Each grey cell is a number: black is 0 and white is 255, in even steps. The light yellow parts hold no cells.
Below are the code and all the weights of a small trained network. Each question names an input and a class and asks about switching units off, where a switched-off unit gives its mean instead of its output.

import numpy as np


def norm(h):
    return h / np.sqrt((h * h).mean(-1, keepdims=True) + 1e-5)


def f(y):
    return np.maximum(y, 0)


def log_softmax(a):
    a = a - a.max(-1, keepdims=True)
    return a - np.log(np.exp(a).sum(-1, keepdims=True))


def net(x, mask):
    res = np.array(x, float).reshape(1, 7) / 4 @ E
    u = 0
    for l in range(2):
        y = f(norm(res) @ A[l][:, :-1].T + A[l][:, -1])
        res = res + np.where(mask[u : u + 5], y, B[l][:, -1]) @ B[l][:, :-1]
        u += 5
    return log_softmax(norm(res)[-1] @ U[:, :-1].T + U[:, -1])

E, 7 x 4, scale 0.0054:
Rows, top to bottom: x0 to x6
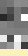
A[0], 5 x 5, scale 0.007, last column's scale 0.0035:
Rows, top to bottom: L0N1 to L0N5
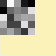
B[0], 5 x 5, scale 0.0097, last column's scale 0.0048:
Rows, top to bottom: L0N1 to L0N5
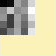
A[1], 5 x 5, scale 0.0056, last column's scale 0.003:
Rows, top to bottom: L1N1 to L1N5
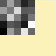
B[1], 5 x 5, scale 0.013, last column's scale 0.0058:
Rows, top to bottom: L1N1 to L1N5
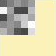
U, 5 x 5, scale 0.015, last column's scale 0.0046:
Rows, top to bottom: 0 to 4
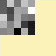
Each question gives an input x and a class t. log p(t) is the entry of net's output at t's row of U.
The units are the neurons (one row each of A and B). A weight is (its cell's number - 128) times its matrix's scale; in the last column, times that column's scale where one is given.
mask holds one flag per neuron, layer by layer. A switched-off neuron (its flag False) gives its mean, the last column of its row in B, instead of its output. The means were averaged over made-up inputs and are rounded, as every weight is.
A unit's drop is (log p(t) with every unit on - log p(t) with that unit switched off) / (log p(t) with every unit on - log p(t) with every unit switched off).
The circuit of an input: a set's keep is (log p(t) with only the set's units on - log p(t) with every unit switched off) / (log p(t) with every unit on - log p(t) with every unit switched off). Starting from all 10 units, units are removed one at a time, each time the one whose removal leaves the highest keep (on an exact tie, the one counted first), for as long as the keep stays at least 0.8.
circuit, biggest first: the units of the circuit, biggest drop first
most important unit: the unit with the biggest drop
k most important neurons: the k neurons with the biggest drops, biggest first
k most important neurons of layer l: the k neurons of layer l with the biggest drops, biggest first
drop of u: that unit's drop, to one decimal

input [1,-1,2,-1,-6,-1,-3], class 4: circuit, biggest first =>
(L1N5)
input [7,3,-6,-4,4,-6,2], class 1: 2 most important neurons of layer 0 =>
(L0N1, L0N5)
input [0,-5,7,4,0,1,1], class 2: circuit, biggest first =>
(L0N1, L1N5, L1N4)
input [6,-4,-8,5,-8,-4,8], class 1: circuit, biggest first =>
(L0N1, L1N5)
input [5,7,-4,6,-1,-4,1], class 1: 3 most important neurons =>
(L0N1, L0N5, L1N2)
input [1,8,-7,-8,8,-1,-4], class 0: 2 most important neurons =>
(L1N4, L0N3)
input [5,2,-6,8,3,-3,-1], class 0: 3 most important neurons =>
(L1N4, L0N3, L0N4)
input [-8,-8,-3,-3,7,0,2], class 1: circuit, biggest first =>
(L1N5, L0N1)
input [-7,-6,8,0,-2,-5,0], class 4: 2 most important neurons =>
(L1N5, L0N5)
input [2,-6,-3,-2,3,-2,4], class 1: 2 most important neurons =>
(L0N1, L0N2)
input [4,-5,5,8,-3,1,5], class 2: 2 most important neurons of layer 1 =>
(L1N4, L1N3)
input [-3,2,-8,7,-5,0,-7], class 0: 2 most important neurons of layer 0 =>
(L0N5, L0N1)
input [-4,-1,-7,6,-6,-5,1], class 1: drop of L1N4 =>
-0.1
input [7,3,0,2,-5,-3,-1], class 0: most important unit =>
L1N3
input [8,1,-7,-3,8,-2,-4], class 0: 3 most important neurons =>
(L1N4, L0N3, L0N4)
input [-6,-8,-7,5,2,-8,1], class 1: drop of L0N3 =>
-0.1
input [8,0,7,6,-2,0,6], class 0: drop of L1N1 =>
0.0
